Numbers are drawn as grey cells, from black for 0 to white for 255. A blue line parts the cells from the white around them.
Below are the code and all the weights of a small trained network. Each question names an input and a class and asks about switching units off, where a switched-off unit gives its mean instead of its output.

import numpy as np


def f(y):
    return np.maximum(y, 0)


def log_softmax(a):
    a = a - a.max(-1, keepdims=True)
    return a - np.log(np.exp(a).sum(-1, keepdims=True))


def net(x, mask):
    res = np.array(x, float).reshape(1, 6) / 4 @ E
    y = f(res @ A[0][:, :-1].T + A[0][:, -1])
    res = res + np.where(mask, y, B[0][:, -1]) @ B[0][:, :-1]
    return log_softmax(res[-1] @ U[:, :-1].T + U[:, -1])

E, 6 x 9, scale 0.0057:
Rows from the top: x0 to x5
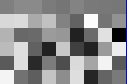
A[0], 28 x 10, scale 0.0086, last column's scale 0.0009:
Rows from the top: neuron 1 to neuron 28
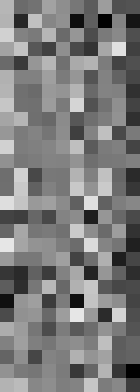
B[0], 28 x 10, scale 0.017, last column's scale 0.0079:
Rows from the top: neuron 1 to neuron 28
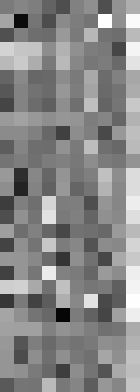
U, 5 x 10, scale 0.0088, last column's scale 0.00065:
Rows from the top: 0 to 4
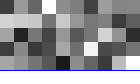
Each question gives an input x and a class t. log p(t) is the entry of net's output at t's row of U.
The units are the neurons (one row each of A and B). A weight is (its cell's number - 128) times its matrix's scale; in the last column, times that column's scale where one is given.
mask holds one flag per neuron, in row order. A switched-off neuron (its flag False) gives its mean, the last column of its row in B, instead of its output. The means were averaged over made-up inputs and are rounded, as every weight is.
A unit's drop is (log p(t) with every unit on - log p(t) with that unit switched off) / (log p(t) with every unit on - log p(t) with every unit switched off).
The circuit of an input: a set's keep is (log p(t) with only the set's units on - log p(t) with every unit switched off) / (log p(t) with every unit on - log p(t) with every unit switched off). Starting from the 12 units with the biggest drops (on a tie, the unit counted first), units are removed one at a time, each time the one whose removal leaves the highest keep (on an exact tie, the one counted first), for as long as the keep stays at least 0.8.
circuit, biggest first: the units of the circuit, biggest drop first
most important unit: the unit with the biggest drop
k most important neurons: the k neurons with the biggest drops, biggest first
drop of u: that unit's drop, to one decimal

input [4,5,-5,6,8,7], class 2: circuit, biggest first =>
(neuron 14)
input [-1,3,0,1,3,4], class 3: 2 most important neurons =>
(neuron 2; neuron 20)
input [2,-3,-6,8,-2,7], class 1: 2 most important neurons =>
(neuron 4; neuron 22)
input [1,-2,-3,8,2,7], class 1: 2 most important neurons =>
(neuron 4; neuron 22)
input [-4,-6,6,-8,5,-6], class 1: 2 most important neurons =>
(neuron 21; neuron 5)
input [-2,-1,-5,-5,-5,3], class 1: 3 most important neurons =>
(neuron 21; neuron 5; neuron 14)
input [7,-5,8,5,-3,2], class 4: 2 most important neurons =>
(neuron 19; neuron 27)
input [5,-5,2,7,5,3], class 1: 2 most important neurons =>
(neuron 4; neuron 15)
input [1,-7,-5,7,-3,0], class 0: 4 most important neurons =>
(neuron 20; neuron 16; neuron 21; neuron 5)
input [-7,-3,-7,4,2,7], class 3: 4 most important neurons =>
(neuron 8; neuron 11; neuron 3; neuron 7)
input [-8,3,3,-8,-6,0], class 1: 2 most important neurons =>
(neuron 21; neuron 5)
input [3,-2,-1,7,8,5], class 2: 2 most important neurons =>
(neuron 13; neuron 14)
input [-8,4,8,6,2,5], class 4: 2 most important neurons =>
(neuron 19; neuron 27)
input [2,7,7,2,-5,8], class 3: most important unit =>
neuron 3
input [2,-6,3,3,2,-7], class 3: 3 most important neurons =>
(neuron 22; neuron 15; neuron 18)
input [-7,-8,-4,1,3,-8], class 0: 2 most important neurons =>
(neuron 20; neuron 16)
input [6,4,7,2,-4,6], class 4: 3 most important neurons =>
(neuron 22; neuron 19; neuron 27)
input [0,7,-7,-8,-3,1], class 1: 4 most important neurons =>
(neuron 21; neuron 5; neuron 20; neuron 16)
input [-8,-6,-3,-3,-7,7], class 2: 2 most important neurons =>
(neuron 2; neuron 22)
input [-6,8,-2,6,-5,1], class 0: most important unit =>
neuron 15
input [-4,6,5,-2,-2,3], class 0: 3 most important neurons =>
(neuron 15; neuron 18; neuron 23)
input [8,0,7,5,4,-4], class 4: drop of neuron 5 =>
0.1
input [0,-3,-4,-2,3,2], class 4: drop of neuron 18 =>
0.2
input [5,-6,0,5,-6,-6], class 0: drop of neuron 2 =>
-0.1
